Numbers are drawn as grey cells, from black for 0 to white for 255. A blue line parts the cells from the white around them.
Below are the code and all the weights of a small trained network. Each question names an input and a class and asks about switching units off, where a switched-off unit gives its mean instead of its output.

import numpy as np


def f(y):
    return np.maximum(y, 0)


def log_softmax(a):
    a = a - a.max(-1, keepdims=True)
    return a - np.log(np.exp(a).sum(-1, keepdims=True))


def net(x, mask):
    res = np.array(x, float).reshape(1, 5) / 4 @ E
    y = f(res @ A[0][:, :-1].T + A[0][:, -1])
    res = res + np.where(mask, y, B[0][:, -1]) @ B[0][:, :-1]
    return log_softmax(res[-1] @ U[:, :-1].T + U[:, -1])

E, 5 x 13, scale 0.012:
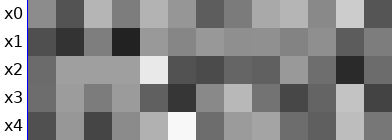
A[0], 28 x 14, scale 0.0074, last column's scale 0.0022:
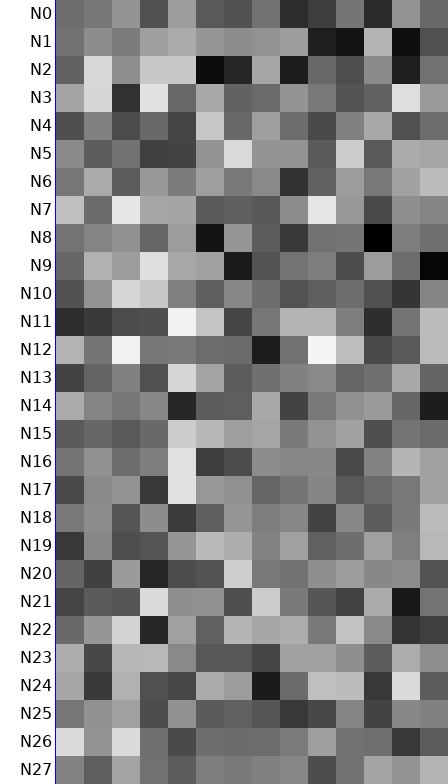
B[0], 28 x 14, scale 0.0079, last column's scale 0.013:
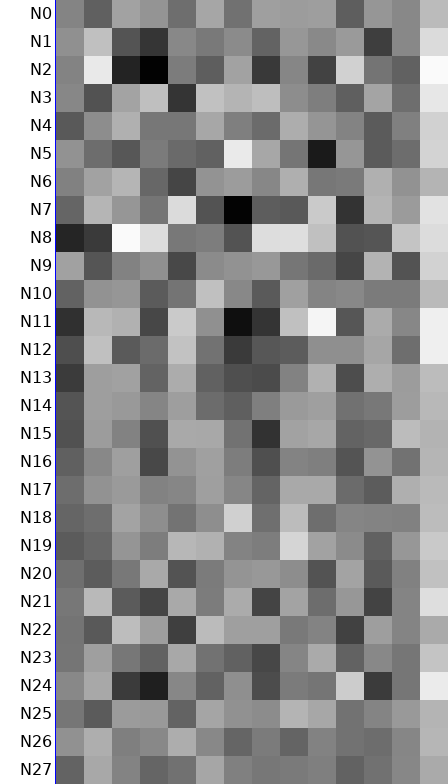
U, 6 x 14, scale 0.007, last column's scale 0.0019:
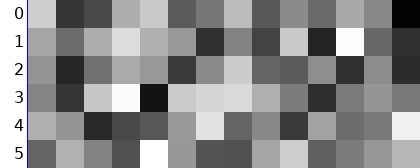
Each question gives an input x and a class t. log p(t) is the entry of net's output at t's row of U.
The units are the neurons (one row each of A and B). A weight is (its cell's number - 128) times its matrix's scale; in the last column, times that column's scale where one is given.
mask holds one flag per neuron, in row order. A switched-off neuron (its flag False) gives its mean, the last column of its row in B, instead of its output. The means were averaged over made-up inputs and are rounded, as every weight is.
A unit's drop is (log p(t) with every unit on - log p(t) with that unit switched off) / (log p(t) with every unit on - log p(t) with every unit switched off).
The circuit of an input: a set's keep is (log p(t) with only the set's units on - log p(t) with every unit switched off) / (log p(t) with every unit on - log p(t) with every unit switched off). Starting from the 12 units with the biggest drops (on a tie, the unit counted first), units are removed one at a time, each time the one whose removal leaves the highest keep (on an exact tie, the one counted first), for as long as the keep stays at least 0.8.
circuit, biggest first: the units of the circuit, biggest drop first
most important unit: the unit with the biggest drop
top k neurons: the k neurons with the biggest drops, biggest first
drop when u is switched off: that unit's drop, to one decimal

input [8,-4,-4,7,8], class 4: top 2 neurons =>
N11, N7
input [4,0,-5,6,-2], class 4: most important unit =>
N8
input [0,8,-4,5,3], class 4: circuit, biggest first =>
N7, N5
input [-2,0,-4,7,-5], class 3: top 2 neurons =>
N24, N12
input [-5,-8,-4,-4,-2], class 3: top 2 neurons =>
N3, N2
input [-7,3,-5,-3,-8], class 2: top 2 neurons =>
N24, N8
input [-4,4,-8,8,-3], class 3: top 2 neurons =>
N2, N24
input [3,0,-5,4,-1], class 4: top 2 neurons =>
N8, N3
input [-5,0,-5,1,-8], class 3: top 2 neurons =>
N8, N2
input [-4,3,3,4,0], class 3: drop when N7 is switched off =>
0.2
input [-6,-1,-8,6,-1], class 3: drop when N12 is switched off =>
0.1
